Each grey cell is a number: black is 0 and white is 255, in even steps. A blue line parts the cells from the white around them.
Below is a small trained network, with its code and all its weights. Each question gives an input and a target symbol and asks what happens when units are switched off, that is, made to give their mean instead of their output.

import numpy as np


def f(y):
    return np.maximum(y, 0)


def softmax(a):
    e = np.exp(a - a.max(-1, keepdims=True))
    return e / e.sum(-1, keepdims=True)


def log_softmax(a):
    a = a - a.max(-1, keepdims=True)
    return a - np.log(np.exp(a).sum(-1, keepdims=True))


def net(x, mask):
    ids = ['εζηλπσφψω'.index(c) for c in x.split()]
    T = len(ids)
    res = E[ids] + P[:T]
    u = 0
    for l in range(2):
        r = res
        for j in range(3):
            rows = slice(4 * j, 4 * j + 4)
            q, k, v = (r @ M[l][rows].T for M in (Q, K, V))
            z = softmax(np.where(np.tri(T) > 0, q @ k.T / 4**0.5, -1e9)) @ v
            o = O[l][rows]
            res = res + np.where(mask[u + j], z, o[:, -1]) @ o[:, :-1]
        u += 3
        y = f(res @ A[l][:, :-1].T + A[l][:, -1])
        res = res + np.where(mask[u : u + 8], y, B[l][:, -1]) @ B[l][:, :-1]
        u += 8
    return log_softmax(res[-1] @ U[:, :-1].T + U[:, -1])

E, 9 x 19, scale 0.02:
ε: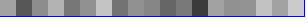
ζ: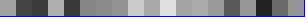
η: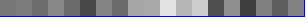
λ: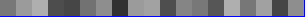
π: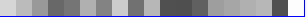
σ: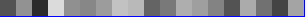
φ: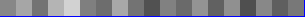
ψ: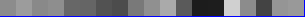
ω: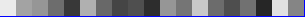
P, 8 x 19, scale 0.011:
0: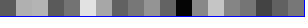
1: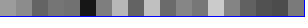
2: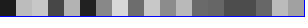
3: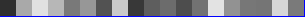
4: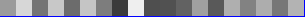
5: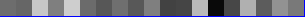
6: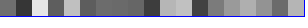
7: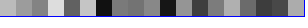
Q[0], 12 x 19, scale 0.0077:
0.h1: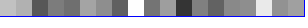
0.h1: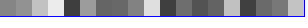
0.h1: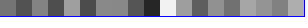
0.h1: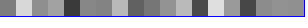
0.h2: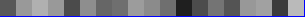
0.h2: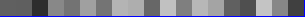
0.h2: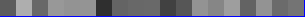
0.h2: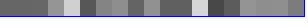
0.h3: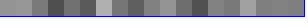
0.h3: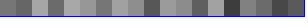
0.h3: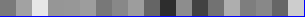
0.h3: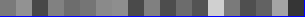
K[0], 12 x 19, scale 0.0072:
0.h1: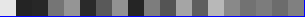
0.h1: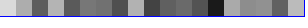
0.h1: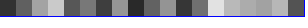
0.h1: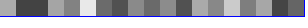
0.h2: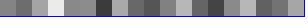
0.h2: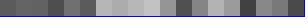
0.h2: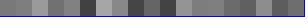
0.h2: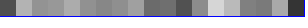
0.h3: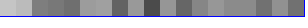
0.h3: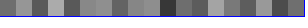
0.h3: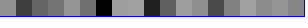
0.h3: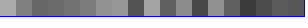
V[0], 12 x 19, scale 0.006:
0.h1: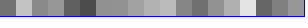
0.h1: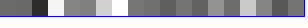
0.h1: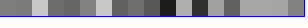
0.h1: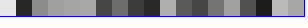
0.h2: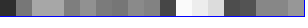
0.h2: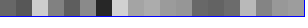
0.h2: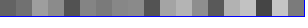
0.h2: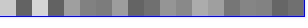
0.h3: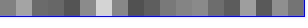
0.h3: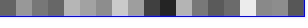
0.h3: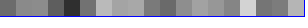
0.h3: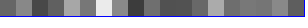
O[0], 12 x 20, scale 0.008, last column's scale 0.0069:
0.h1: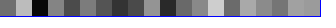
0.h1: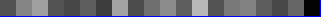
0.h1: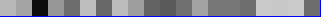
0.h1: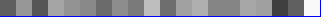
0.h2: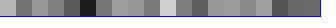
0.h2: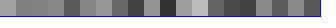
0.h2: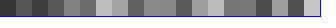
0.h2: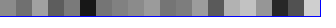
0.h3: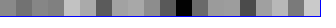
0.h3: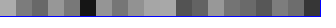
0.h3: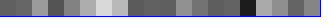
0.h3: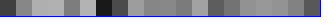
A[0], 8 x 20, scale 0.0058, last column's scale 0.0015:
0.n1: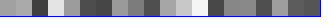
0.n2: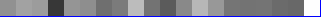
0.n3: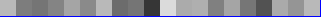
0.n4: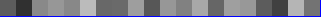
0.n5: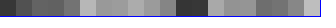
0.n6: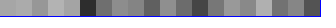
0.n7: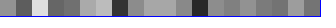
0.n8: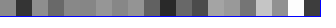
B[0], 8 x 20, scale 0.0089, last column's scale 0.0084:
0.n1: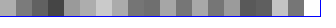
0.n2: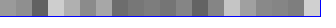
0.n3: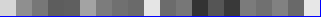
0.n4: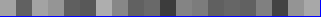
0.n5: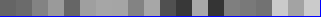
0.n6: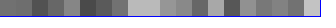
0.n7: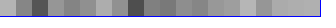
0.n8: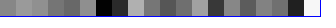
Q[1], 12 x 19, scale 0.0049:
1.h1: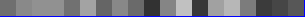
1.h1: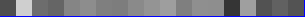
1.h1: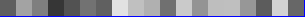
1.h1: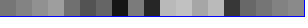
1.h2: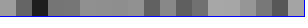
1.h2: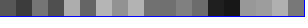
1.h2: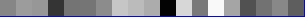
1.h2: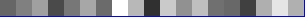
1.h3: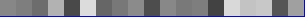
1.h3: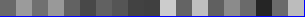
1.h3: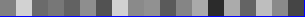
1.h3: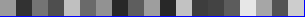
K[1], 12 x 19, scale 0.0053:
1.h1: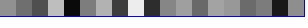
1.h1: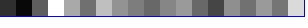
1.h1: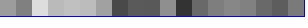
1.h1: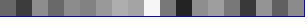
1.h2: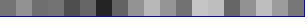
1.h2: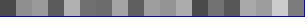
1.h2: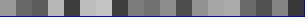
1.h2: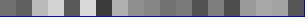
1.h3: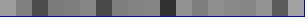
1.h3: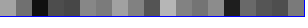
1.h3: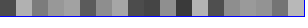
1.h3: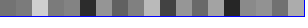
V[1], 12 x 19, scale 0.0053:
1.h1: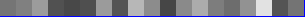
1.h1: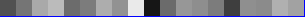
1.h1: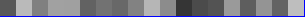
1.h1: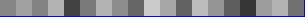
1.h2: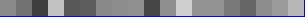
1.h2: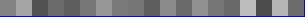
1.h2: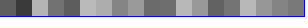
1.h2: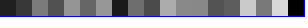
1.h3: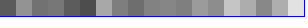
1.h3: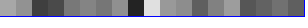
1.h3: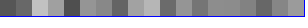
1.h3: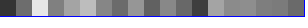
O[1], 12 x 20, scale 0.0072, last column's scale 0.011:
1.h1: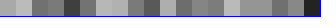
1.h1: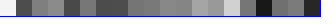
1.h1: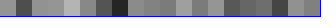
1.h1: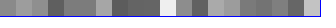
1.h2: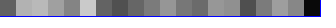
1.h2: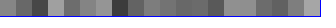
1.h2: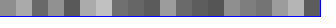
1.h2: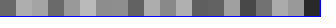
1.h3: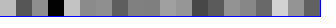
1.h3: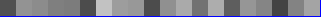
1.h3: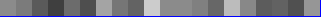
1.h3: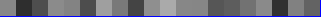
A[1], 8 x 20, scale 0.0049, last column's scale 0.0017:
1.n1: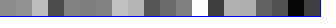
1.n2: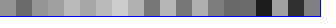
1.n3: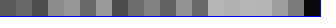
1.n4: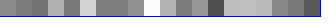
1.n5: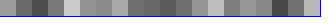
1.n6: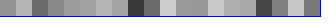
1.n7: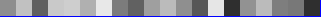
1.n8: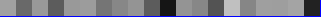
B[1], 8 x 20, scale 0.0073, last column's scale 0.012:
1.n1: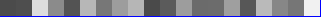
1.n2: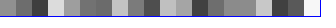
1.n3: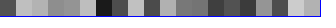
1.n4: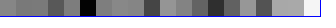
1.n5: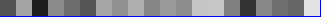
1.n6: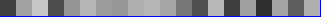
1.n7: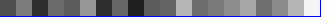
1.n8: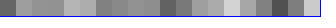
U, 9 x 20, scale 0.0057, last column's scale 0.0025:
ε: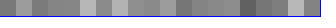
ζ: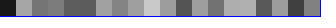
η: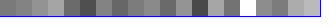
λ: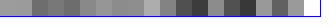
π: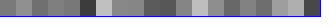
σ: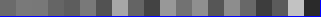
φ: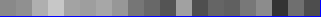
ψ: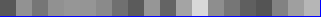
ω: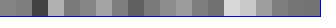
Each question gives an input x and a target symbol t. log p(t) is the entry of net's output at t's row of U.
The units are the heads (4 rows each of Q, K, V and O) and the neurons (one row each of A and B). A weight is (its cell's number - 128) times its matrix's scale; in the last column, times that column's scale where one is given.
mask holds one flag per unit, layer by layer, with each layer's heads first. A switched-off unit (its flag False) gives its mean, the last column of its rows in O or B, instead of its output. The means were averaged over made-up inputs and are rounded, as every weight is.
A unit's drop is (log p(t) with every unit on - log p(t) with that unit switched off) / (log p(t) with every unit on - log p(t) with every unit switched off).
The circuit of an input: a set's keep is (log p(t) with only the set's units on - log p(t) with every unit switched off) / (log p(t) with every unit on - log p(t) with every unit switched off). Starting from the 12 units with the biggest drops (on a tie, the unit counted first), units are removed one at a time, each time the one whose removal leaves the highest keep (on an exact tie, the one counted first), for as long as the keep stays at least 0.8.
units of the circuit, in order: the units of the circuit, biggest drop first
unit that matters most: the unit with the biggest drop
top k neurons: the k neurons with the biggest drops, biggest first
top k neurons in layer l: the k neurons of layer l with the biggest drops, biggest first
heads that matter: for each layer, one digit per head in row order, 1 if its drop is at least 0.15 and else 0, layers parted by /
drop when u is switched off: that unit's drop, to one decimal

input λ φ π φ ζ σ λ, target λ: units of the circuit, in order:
[0.h3; 0.h2]
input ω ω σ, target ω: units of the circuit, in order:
[0.h1; 1.n2; 1.n7]
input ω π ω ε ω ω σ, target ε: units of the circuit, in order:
[0.h1; 0.n1; 1.h3]
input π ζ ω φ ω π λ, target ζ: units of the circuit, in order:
[0.h2; 1.n2]
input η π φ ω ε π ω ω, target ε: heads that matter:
100 / 001
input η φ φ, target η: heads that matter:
100 / 000
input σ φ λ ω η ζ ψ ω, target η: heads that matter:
100 / 000
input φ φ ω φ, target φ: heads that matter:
100 / 000
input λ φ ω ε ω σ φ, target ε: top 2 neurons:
[0.n1; 0.n8]
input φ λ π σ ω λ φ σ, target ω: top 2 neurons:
[0.n1; 1.n2]
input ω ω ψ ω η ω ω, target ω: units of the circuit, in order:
[0.h1; 1.n2; 0.n1]
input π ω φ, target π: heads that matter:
100 / 010
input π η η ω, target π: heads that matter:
110 / 010
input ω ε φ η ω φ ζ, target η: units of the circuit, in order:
[0.h1; 0.n1]
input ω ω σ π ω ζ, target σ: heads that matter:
100 / 000
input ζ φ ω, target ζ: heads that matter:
100 / 100
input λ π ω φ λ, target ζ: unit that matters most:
0.h3
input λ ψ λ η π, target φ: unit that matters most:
0.n8
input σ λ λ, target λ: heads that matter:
111 / 000
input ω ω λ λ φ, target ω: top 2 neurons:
[0.n1; 1.n2]
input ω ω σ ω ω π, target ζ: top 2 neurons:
[0.n8; 0.n5]
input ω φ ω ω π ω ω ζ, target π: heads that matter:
100 / 010
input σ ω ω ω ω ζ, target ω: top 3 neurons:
[1.n2; 1.n7; 0.n8]
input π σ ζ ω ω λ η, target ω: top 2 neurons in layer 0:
[0.n1; 0.n3]
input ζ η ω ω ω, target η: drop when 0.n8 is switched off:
0.2
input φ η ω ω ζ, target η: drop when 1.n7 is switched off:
0.1
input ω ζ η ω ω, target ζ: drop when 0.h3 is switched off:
0.0
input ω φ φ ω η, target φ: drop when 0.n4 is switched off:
0.1
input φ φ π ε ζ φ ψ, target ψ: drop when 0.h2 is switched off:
0.6
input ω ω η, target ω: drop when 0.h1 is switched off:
0.4
